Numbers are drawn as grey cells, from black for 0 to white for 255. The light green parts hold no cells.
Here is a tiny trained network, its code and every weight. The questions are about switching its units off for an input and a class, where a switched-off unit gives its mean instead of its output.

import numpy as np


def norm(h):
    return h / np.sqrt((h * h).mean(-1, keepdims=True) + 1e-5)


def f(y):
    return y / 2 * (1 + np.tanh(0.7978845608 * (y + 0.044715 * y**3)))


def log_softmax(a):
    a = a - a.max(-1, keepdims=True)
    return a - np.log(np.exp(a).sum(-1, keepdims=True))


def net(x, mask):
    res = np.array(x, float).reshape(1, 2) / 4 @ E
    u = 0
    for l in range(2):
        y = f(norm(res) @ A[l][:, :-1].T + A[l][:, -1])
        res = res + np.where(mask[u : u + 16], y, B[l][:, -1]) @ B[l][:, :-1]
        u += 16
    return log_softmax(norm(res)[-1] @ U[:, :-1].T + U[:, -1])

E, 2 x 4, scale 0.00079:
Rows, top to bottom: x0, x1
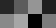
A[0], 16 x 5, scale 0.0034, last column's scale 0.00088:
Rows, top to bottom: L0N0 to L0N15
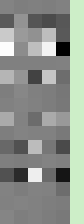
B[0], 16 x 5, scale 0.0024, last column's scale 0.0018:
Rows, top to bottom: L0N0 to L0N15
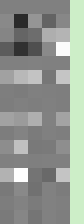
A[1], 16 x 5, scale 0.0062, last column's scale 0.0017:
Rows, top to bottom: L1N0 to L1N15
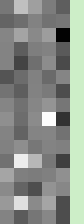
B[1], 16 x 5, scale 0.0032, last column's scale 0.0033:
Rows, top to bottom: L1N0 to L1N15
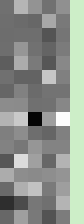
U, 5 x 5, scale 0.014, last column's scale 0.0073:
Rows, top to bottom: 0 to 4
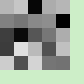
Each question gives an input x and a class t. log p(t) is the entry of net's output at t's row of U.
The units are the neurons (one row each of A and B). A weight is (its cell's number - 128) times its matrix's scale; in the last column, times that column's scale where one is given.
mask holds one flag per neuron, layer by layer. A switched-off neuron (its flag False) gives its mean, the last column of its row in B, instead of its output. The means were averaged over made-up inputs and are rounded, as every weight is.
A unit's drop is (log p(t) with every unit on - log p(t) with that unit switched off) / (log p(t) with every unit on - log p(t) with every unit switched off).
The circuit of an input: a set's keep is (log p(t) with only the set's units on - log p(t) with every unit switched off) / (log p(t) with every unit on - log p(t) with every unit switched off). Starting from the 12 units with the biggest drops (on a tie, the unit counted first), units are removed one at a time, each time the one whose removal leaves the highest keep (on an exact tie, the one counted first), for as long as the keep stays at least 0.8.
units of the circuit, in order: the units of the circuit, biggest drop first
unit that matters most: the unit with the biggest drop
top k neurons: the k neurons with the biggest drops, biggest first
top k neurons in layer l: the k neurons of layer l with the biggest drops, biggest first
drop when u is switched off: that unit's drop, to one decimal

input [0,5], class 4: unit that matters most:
L0N3
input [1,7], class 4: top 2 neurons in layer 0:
(L0N3; L0N12)
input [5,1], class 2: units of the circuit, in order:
(L1N8; L1N11)
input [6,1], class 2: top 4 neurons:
(L0N5; L1N8; L0N1; L0N8)
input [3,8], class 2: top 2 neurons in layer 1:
(L1N8; L1N11)
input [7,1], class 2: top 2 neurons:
(L0N5; L1N8)
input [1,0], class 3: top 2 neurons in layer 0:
(L0N3; L0N12)
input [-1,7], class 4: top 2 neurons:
(L1N8; L0N12)
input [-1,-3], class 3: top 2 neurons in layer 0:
(L0N12; L0N10)
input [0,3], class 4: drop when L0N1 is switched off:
0.6
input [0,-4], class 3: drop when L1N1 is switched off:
0.0
